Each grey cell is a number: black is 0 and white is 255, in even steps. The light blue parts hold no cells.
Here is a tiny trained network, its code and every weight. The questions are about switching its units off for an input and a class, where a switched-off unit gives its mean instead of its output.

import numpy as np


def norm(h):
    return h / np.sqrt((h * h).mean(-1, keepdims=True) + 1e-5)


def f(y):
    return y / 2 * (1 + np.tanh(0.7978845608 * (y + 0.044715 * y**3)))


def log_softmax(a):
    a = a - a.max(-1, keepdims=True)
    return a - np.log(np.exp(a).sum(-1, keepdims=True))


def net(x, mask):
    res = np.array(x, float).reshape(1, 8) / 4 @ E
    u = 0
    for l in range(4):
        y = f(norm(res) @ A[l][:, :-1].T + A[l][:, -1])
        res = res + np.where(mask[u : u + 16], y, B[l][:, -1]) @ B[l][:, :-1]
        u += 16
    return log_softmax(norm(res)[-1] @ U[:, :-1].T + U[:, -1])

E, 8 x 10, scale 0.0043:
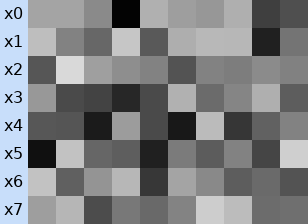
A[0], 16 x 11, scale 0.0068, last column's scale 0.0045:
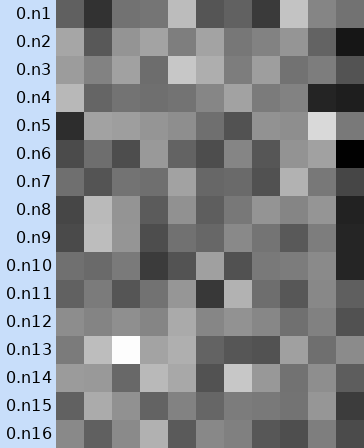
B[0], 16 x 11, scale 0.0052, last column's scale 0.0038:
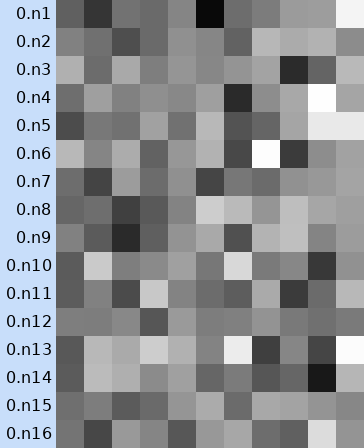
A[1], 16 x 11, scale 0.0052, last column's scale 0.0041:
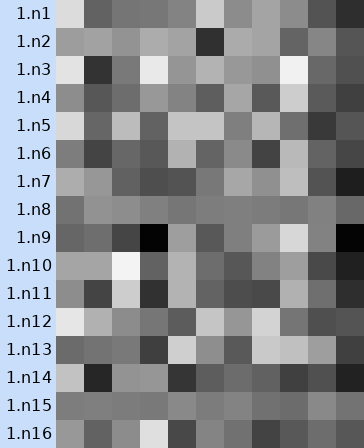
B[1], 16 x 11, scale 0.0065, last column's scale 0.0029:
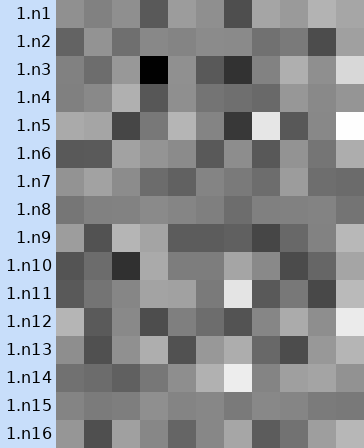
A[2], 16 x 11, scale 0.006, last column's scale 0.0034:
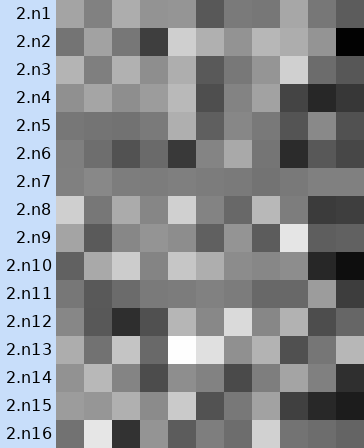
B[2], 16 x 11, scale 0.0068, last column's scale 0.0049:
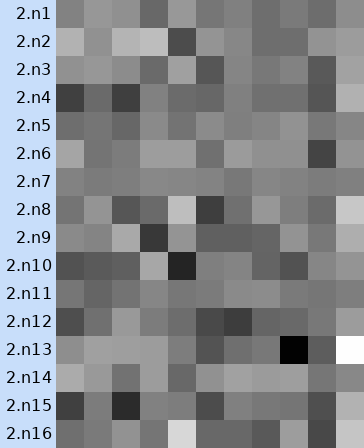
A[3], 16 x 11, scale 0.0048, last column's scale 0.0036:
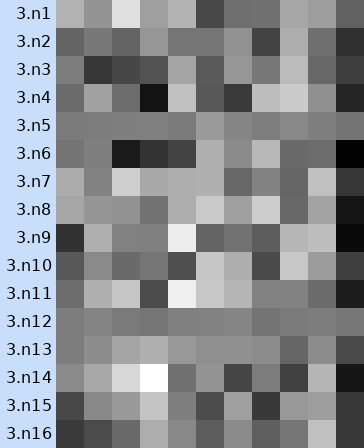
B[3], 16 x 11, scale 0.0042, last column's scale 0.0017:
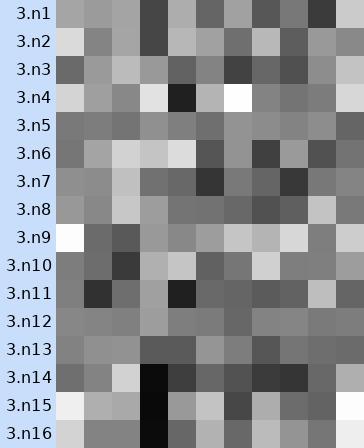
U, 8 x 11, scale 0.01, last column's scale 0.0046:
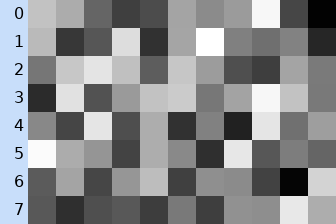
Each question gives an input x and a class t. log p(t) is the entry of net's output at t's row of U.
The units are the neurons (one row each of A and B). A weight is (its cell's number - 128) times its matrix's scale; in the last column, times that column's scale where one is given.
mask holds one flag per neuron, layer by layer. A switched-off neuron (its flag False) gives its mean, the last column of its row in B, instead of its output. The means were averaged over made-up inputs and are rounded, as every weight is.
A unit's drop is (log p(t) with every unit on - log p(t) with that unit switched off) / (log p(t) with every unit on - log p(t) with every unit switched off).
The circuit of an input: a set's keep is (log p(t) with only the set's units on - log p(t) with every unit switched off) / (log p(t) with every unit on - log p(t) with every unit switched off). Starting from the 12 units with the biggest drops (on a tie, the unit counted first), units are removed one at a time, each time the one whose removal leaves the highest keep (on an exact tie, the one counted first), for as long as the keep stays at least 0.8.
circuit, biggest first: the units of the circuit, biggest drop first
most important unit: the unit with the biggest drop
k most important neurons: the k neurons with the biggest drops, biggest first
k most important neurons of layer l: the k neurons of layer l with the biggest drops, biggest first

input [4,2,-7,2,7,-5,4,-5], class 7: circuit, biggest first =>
[0.n13, 0.n4]
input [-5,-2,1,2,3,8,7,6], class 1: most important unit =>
2.n6
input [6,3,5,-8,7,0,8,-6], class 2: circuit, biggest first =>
[0.n16, 2.n8]
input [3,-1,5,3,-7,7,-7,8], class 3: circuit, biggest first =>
[0.n8, 0.n5]
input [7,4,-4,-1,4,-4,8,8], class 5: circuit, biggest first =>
[0.n4, 1.n1]
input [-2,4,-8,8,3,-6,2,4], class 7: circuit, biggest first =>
[0.n4, 2.n12]
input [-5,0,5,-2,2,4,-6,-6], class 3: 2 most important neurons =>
[0.n13, 2.n13]
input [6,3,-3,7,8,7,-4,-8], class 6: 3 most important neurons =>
[0.n10, 2.n6, 3.n6]
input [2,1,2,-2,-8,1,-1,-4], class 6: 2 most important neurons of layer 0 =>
[0.n3, 0.n13]
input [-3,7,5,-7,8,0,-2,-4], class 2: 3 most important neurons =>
[0.n16, 1.n16, 1.n5]
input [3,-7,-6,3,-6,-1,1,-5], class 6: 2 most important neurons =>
[0.n3, 1.n5]
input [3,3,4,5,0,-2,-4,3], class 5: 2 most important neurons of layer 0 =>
[0.n13, 0.n1]
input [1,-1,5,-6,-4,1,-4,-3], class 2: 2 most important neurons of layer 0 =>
[0.n1, 0.n3]
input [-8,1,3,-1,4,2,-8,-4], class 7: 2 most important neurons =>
[0.n1, 0.n6]
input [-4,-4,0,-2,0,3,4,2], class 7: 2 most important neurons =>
[0.n5, 2.n13]
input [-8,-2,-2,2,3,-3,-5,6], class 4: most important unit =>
1.n5
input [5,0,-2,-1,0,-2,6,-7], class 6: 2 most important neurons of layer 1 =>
[1.n11, 1.n5]
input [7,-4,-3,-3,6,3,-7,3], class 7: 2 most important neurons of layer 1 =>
[1.n9, 1.n5]
